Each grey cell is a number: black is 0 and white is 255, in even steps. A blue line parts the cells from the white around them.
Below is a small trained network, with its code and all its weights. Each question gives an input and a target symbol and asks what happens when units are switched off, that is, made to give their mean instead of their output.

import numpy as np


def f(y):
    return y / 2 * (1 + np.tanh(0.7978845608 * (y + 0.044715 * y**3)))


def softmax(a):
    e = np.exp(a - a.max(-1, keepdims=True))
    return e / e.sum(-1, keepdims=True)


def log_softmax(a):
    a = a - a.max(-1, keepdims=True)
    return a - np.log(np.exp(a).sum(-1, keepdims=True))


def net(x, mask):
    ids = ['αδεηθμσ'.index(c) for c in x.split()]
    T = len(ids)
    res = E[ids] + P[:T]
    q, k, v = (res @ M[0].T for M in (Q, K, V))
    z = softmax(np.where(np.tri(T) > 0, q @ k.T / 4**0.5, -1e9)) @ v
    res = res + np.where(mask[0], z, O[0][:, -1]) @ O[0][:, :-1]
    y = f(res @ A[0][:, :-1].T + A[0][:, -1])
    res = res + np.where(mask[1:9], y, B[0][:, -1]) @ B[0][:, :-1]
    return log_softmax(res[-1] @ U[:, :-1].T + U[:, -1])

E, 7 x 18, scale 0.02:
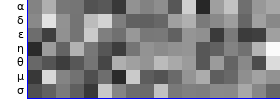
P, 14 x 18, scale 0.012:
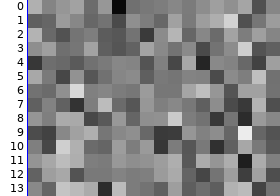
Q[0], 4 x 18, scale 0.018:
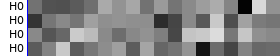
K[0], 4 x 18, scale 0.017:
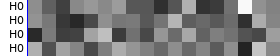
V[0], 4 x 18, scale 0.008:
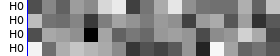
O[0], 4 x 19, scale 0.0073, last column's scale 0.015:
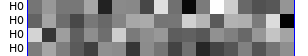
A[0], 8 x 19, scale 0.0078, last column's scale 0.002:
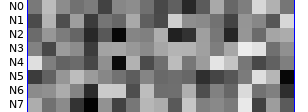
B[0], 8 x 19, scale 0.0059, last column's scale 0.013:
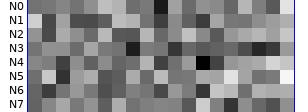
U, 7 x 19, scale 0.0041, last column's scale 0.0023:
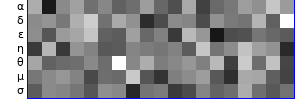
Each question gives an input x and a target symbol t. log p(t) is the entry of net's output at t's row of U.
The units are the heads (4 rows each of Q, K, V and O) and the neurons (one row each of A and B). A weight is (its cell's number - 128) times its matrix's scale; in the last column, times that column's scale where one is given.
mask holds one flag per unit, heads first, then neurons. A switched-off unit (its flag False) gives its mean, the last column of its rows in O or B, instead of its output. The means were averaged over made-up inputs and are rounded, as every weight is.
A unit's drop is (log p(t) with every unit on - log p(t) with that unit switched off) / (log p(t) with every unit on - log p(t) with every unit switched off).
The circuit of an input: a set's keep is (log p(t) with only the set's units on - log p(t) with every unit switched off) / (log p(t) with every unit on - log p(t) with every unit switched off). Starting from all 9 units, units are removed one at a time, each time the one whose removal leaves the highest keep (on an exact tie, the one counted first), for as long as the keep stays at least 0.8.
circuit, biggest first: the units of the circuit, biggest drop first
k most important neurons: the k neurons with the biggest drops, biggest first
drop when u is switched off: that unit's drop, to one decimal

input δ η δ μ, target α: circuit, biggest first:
[N2]
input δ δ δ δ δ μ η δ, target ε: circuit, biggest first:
[H0; N3; N0]
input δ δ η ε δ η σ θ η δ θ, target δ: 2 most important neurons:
[N2; N1]
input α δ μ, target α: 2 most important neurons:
[N6; N2]
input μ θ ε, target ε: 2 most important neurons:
[N3; N4]
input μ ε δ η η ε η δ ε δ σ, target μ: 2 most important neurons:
[N1; N5]
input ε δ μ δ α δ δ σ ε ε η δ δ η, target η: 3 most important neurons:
[N5; N1; N3]
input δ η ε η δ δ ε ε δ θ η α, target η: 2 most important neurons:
[N1; N2]
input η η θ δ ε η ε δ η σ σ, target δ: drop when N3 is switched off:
-0.1
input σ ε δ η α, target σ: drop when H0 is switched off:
0.8
